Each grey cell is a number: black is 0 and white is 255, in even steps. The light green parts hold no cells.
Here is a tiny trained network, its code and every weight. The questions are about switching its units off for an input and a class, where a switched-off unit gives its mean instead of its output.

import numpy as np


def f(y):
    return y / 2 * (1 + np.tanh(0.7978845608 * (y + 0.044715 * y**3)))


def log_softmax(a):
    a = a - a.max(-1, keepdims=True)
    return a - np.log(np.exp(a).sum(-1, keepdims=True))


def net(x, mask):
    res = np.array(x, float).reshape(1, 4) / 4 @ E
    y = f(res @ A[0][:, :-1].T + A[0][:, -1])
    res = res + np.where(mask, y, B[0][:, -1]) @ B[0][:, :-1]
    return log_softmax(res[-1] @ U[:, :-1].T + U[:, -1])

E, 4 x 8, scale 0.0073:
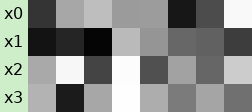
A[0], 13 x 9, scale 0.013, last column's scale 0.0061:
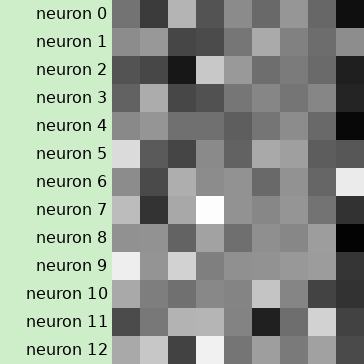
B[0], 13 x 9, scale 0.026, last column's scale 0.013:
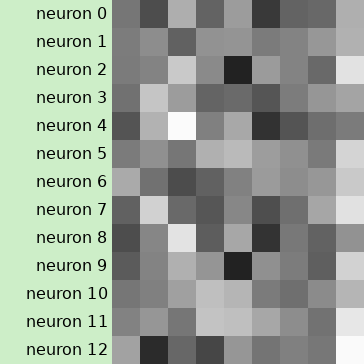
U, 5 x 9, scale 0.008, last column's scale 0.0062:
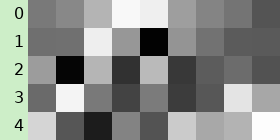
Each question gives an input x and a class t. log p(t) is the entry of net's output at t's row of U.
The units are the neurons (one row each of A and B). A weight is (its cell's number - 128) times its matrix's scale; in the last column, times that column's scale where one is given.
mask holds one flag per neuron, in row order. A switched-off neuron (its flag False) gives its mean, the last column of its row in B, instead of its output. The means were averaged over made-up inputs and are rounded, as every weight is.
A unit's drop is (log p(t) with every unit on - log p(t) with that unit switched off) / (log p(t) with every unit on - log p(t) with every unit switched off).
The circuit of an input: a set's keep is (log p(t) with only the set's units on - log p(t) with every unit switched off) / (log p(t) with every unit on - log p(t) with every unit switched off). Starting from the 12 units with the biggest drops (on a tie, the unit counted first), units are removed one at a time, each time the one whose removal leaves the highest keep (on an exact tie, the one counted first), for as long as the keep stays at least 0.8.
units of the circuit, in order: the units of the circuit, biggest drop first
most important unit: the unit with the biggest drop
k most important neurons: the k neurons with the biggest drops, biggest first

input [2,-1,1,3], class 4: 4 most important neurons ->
(neuron 3; neuron 8; neuron 0; neuron 10)
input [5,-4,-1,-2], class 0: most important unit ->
neuron 2
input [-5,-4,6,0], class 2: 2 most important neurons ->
(neuron 12; neuron 11)
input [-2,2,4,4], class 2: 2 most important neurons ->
(neuron 12; neuron 3)
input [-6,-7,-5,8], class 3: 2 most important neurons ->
(neuron 7; neuron 2)
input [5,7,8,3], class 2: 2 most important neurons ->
(neuron 12; neuron 9)
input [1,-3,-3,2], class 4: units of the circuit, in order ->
(neuron 6; neuron 8)
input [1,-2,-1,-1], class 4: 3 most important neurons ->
(neuron 7; neuron 2; neuron 9)
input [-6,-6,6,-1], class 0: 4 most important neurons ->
(neuron 5; neuron 2; neuron 10; neuron 1)
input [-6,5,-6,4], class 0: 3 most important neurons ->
(neuron 5; neuron 12; neuron 10)
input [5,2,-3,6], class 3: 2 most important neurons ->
(neuron 7; neuron 5)
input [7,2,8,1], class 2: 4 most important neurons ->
(neuron 12; neuron 5; neuron 8; neuron 10)
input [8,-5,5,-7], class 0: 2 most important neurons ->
(neuron 11; neuron 7)
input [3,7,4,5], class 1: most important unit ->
neuron 2
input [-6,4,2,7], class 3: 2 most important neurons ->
(neuron 7; neuron 11)
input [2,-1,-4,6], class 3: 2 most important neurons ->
(neuron 7; neuron 12)
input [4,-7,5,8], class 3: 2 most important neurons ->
(neuron 7; neuron 2)
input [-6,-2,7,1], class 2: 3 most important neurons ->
(neuron 12; neuron 11; neuron 8)
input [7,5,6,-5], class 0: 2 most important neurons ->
(neuron 11; neuron 7)
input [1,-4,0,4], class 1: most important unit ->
neuron 9
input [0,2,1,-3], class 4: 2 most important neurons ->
(neuron 7; neuron 8)
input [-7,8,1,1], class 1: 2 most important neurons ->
(neuron 2; neuron 11)
